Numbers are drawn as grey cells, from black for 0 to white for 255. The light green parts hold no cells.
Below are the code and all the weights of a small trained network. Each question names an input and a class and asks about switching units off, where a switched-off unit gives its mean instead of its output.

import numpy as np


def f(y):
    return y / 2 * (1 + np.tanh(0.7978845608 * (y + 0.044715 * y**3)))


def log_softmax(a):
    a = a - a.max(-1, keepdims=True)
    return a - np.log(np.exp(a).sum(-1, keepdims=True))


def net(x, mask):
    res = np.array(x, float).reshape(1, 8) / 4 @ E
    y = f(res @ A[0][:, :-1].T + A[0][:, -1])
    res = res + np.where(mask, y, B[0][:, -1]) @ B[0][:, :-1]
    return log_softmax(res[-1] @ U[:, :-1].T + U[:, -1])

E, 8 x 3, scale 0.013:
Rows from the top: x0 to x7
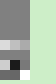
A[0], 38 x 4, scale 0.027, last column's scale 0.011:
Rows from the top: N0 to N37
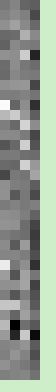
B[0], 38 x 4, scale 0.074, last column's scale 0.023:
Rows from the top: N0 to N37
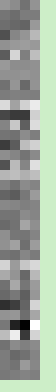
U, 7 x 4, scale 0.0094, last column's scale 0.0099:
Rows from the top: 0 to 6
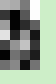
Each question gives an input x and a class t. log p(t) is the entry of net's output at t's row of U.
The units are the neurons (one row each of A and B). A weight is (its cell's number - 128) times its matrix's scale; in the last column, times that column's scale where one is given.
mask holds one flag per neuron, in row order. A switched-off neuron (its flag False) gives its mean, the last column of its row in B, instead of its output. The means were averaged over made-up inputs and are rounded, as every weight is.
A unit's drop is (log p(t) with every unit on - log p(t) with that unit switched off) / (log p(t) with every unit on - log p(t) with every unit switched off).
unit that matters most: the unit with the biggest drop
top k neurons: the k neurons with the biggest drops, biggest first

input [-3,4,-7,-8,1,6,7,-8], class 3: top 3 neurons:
N10; N26; N11
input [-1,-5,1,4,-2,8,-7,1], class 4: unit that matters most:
N33
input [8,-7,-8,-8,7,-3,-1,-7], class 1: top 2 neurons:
N30; N11
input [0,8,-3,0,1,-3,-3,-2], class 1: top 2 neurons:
N33; N10
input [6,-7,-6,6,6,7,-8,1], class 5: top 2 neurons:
N32; N5
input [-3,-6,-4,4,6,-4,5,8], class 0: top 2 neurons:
N10; N26
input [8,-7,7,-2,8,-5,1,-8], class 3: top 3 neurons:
N10; N26; N32
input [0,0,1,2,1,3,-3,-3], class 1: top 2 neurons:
N33; N10
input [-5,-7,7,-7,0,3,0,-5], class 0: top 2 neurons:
N32; N30
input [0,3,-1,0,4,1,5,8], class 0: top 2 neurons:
N10; N26
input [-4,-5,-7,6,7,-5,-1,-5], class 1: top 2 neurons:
N30; N11
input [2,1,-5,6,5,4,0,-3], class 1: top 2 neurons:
N30; N11
